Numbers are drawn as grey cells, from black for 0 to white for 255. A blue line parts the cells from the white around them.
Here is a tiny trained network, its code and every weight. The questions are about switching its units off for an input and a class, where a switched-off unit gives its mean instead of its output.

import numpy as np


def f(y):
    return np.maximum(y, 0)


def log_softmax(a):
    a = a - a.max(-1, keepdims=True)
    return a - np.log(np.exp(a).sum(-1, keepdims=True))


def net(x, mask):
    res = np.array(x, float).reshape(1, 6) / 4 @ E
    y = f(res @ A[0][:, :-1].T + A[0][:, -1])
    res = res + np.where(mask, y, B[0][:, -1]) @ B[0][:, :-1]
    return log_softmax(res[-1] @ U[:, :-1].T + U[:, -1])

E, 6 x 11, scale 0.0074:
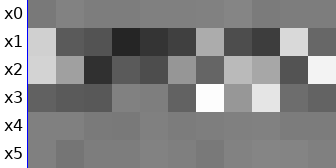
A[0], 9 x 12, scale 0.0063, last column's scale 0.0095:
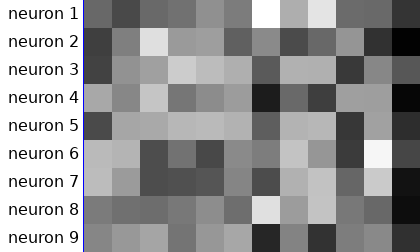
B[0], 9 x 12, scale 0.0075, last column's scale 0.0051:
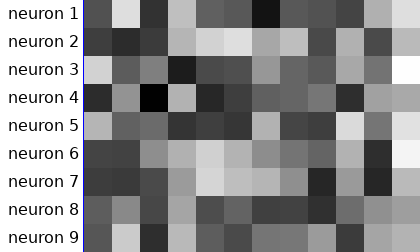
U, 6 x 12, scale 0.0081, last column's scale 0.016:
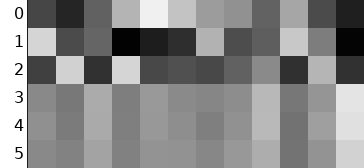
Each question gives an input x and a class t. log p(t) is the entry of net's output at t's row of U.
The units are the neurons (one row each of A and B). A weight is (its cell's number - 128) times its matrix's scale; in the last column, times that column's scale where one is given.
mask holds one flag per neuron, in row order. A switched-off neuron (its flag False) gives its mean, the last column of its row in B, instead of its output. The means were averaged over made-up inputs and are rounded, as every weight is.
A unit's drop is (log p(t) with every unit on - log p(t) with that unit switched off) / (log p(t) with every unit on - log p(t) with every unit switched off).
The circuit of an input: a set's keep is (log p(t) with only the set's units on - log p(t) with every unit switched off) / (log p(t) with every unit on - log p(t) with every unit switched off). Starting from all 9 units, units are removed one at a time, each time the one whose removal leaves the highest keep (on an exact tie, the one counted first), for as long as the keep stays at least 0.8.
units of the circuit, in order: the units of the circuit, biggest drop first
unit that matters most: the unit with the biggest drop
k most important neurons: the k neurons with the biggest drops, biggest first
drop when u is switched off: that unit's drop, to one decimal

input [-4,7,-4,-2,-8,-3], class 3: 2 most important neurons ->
(neuron 3; neuron 5)
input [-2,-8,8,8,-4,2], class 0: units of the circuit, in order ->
(neuron 6)
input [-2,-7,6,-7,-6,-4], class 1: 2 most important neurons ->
(neuron 5; neuron 3)
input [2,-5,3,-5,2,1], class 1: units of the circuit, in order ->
(neuron 5; neuron 3)
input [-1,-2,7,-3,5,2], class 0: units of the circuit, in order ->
(neuron 6; neuron 7)
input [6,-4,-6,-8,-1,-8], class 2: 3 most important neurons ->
(neuron 9; neuron 4; neuron 6)
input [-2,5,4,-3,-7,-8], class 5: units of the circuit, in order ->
(neuron 3; neuron 5)
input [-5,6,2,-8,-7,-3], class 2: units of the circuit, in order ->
(neuron 4; neuron 9)
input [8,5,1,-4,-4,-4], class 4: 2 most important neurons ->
(neuron 3; neuron 5)
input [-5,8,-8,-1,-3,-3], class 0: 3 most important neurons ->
(neuron 2; neuron 3; neuron 5)
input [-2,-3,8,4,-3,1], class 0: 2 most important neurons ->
(neuron 6; neuron 7)
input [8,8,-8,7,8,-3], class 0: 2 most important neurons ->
(neuron 2; neuron 3)
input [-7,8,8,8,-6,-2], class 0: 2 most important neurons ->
(neuron 6; neuron 7)
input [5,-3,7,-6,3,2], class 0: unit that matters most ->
neuron 6
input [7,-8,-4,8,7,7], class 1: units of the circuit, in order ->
(neuron 3; neuron 5)
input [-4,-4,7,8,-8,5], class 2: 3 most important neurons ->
(neuron 1; neuron 8; neuron 2)
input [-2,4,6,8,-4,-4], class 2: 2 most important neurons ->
(neuron 1; neuron 8)
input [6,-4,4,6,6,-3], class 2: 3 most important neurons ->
(neuron 1; neuron 8; neuron 2)
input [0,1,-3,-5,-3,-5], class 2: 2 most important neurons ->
(neuron 9; neuron 4)
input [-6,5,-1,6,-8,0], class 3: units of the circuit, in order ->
(neuron 3)
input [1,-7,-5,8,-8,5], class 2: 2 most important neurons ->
(neuron 1; neuron 8)
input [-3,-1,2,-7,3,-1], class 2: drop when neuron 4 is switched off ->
0.4
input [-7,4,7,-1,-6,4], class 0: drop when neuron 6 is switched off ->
0.3
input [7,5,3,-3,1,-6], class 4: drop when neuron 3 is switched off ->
0.5
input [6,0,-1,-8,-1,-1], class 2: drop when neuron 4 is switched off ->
0.2
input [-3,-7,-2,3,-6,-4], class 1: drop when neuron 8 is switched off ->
0.0
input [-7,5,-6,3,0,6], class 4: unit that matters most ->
neuron 6
